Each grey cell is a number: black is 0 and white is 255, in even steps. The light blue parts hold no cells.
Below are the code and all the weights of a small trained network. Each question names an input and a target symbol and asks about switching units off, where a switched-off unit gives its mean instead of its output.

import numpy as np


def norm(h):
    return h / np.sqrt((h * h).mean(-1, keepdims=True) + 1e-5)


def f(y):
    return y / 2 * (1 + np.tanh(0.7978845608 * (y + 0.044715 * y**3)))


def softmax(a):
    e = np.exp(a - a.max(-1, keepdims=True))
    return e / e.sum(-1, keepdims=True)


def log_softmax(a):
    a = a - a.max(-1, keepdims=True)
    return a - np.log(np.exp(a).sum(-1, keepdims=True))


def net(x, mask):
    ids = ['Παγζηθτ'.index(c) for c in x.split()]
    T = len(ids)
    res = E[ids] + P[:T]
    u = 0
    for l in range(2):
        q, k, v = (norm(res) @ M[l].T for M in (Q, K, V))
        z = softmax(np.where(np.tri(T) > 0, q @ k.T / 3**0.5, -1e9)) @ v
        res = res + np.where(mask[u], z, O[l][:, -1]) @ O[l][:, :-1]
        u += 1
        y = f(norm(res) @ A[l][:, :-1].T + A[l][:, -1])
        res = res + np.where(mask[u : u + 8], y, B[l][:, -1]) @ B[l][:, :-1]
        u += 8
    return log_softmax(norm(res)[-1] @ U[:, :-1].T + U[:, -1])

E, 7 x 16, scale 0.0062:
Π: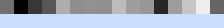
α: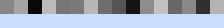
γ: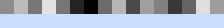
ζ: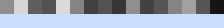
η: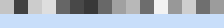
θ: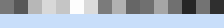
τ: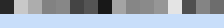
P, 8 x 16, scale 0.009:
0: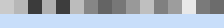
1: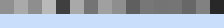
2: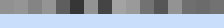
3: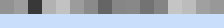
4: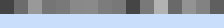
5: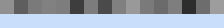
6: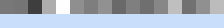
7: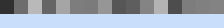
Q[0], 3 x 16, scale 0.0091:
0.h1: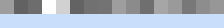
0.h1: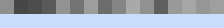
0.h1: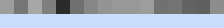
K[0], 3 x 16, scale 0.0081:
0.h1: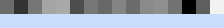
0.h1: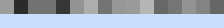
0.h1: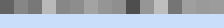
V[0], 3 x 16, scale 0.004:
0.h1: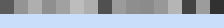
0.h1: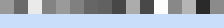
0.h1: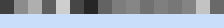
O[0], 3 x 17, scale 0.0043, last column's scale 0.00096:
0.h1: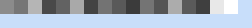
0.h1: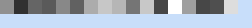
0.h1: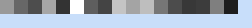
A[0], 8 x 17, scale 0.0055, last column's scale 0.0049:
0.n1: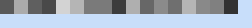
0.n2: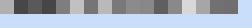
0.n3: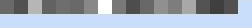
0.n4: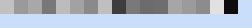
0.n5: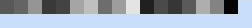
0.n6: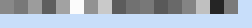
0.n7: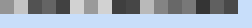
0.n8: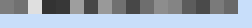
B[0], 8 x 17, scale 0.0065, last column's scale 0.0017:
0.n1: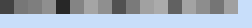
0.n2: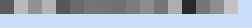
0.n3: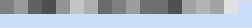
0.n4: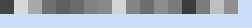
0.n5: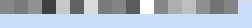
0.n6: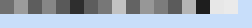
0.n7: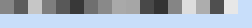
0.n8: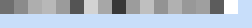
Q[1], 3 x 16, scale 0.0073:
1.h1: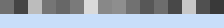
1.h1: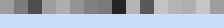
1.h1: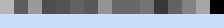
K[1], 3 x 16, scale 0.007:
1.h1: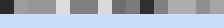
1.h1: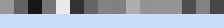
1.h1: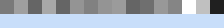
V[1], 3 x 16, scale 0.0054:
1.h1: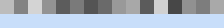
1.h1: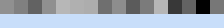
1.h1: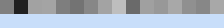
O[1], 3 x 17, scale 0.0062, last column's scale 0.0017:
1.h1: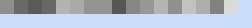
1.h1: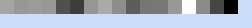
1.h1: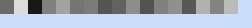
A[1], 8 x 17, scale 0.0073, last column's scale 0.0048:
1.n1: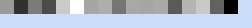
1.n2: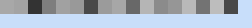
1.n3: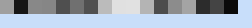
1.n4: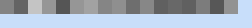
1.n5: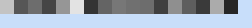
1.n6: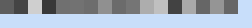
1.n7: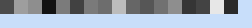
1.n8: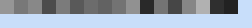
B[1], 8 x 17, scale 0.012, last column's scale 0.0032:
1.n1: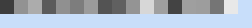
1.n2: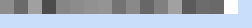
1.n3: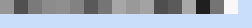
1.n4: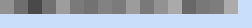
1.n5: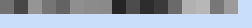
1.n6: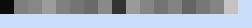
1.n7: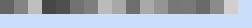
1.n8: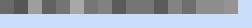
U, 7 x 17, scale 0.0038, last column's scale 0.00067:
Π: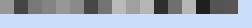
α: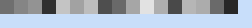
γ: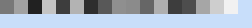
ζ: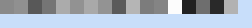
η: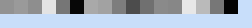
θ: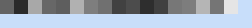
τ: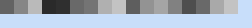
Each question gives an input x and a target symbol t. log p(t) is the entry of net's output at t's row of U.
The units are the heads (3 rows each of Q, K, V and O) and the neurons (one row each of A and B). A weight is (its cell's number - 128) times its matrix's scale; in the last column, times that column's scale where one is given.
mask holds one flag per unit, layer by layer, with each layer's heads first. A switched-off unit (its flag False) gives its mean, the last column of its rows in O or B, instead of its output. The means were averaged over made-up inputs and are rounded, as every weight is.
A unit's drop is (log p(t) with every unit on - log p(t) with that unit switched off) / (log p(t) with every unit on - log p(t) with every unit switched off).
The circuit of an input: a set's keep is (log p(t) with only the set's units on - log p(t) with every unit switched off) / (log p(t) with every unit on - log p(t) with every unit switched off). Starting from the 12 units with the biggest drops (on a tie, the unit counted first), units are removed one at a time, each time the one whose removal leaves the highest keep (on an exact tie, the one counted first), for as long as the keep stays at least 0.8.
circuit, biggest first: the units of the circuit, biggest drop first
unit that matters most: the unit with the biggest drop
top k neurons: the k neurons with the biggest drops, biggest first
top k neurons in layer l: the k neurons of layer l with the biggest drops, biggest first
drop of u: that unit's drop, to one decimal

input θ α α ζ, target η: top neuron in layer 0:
[0.n1]
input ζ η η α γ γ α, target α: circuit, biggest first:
[0.h1; 1.h1; 1.n1]
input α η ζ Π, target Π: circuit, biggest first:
[1.h1; 1.n3]
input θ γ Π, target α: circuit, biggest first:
[0.h1; 0.n5]
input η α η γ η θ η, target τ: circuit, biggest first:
[0.h1; 0.n4; 1.n7]
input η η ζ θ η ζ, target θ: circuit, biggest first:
[1.n5; 0.h1]
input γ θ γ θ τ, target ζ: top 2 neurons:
[0.n8; 1.n1]
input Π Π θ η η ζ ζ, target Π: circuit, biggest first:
[1.h1; 1.n3]
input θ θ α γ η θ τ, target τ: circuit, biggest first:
[0.h1; 1.n7]
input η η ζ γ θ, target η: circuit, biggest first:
[0.n6; 1.h1]
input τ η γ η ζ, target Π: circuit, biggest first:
[0.h1; 0.n7; 1.n3]
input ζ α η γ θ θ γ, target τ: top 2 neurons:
[0.n4; 1.n7]
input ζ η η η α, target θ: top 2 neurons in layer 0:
[0.n7; 0.n6]
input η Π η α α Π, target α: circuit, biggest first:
[0.n5; 0.h1]
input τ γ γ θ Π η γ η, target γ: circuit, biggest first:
[0.h1; 1.h1; 1.n1]
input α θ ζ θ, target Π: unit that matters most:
1.h1
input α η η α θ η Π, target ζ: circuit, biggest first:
[1.h1; 0.h1; 0.n2]
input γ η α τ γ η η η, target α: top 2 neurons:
[0.n3; 1.n1]
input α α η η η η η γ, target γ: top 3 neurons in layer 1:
[1.n7; 1.n1; 1.n3]
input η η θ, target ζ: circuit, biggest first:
[1.n4]
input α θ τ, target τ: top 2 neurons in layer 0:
[0.n7; 0.n8]
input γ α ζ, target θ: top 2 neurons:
[0.n7; 1.n5]
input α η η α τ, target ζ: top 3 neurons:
[0.n8; 0.n6; 1.n1]
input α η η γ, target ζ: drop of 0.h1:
0.4
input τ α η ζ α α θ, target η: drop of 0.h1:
0.2
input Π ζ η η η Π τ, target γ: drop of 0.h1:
0.8
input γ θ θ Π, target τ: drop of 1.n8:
0.0
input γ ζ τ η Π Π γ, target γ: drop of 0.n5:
0.2
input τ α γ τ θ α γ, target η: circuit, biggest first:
[1.h1]
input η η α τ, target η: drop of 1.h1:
0.3
